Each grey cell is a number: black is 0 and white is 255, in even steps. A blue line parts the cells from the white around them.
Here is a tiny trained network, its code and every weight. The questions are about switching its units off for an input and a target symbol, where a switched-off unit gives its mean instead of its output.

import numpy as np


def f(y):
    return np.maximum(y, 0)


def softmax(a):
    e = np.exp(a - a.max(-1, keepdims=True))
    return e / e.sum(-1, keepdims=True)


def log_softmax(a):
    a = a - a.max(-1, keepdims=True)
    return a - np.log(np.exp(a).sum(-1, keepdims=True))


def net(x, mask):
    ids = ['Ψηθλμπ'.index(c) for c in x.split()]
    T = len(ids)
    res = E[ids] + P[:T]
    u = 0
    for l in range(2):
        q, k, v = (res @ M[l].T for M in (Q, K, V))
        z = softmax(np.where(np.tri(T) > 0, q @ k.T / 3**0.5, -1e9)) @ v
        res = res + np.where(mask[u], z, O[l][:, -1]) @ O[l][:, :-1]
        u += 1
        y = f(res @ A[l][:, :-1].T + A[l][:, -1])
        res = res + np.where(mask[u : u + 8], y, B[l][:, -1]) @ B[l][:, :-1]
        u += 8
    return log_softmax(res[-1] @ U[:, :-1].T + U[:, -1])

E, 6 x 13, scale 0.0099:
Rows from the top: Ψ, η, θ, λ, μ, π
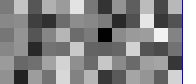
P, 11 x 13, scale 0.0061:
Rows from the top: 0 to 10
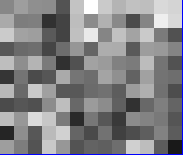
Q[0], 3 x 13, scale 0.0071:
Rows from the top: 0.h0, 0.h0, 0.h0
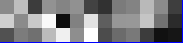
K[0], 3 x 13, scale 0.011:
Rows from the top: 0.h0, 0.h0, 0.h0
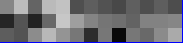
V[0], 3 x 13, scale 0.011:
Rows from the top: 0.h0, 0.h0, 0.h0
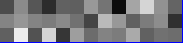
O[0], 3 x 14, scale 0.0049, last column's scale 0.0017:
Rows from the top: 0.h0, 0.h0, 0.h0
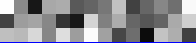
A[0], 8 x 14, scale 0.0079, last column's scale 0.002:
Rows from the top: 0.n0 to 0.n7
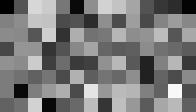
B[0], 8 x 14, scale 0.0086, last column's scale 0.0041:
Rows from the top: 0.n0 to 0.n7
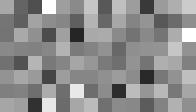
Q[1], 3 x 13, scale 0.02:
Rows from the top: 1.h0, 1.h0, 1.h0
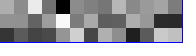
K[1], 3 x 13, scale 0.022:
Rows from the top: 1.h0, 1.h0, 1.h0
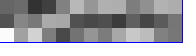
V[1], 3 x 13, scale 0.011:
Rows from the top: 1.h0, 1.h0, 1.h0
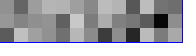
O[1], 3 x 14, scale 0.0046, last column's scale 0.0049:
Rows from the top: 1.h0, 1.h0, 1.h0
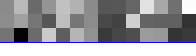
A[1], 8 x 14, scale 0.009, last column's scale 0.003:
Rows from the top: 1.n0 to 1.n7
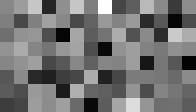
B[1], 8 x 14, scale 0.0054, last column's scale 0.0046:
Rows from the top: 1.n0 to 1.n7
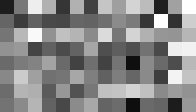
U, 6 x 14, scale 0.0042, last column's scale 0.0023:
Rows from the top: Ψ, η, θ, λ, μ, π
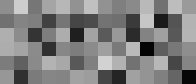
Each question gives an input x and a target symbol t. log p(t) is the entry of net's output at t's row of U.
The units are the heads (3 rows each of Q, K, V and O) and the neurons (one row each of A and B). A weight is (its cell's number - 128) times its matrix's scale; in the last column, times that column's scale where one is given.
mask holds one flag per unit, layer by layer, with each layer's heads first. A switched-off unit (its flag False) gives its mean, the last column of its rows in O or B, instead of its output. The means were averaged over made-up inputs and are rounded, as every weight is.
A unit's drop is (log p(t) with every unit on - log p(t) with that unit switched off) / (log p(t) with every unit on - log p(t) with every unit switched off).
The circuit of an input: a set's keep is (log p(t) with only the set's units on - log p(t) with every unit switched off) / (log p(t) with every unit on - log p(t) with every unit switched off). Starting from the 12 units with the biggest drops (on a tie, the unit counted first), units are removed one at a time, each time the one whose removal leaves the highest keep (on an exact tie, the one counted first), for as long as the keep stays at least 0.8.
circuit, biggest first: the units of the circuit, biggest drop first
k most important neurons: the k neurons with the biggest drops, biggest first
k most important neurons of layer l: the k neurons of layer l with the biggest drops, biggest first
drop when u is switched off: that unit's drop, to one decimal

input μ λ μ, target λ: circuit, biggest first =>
1.h0
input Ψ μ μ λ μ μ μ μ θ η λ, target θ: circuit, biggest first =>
0.h0; 1.n0
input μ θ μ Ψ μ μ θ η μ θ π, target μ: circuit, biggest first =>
1.h0; 1.n3
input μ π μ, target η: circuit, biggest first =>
0.h0; 0.n0; 1.n0
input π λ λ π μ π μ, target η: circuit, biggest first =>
0.h0; 0.n0; 1.n7
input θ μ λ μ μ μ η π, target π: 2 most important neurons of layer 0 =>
0.n6; 0.n2
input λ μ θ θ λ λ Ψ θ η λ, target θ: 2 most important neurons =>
1.n4; 1.n0
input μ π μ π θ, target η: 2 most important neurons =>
0.n0; 1.n5
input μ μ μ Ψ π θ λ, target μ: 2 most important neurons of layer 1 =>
1.n2; 1.n3
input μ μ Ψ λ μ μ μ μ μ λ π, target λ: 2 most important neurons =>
0.n5; 1.n6
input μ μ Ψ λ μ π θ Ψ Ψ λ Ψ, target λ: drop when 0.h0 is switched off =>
0.2
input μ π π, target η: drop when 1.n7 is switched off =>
0.3
